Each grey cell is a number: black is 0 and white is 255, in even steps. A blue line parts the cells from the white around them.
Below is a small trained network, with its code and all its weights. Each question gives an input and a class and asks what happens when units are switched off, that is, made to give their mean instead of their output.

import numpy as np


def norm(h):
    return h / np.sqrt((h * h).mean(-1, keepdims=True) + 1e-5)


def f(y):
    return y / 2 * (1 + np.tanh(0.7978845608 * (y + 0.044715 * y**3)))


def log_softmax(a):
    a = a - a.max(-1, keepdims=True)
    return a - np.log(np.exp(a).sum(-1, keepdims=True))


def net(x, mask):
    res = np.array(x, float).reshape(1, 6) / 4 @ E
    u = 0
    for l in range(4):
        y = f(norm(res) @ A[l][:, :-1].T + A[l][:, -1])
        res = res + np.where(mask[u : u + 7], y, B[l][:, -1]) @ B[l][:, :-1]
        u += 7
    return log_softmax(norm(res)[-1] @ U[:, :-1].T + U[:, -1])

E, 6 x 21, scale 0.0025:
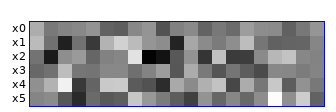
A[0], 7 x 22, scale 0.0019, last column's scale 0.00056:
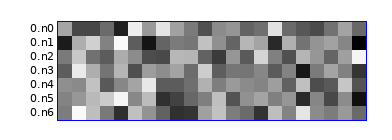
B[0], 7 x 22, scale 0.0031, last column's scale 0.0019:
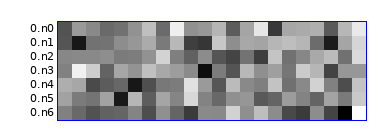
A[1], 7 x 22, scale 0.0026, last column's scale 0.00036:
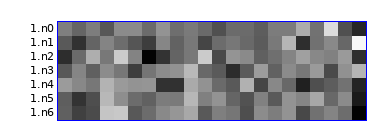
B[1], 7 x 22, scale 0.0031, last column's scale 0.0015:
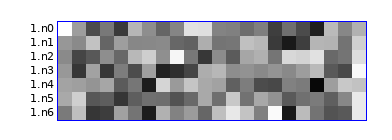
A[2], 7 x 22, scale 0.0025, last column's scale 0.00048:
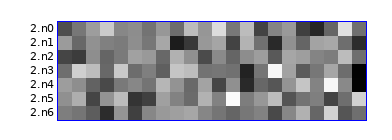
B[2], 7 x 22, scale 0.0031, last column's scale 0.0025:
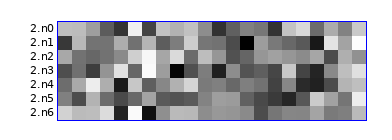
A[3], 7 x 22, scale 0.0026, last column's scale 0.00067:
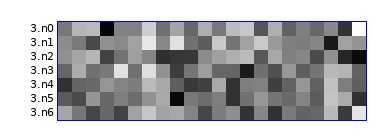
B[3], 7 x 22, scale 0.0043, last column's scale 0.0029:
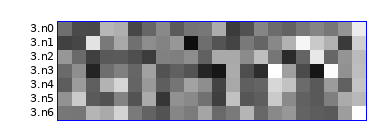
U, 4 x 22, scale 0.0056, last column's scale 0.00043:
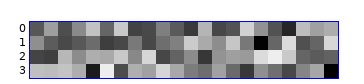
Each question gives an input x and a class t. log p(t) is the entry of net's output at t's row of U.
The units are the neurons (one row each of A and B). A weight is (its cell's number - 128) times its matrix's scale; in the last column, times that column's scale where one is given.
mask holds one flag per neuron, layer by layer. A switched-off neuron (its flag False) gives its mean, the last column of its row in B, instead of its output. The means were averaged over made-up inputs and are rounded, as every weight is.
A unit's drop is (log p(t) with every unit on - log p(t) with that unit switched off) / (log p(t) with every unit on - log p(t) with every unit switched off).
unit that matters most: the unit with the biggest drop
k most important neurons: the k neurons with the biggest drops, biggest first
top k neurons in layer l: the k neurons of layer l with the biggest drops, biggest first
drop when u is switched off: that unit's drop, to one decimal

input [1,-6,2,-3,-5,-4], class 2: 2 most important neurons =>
0.n1, 1.n2
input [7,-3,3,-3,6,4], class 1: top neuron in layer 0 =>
0.n6
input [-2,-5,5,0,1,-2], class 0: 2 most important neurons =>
2.n1, 0.n0
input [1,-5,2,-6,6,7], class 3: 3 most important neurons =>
2.n4, 1.n0, 1.n3
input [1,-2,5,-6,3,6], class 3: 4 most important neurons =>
1.n0, 2.n4, 2.n6, 2.n3
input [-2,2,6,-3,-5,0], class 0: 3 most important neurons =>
2.n1, 0.n4, 0.n6
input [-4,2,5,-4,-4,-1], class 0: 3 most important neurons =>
2.n1, 0.n4, 0.n6
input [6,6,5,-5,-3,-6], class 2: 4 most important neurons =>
0.n0, 3.n1, 2.n3, 1.n0
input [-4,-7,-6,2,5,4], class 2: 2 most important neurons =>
1.n2, 0.n1
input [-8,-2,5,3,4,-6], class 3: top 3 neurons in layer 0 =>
0.n5, 0.n2, 0.n4
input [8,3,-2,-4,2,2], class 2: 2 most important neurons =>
0.n0, 2.n1
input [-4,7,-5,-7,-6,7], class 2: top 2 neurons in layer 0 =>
0.n0, 0.n4
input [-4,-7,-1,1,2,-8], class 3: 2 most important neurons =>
0.n5, 1.n4
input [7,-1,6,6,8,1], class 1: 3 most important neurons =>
0.n6, 3.n2, 2.n3
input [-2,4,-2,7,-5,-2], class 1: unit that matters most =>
1.n6
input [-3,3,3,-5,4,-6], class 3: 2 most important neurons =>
1.n4, 2.n0
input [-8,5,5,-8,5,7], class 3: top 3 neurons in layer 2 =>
2.n4, 2.n3, 2.n6
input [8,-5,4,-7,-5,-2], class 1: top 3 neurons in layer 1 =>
1.n6, 1.n5, 1.n1
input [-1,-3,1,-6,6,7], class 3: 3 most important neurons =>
2.n4, 1.n0, 1.n3
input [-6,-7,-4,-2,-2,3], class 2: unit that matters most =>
1.n2
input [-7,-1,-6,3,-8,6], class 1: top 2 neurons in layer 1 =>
1.n6, 1.n3
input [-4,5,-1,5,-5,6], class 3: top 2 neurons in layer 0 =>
0.n1, 0.n6
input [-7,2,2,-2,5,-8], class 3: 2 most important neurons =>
1.n4, 2.n0
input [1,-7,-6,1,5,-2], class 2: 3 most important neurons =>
1.n2, 0.n1, 2.n1
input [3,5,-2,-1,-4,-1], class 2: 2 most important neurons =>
0.n0, 3.n1
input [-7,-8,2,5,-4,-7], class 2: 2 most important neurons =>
0.n1, 1.n2
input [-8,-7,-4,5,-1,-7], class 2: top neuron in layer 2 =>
2.n2
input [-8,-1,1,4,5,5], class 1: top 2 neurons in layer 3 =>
3.n2, 3.n0
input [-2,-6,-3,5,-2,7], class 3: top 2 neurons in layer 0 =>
0.n2, 0.n0
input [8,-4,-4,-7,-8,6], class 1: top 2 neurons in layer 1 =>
1.n6, 1.n3
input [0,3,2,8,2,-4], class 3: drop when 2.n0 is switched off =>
0.1
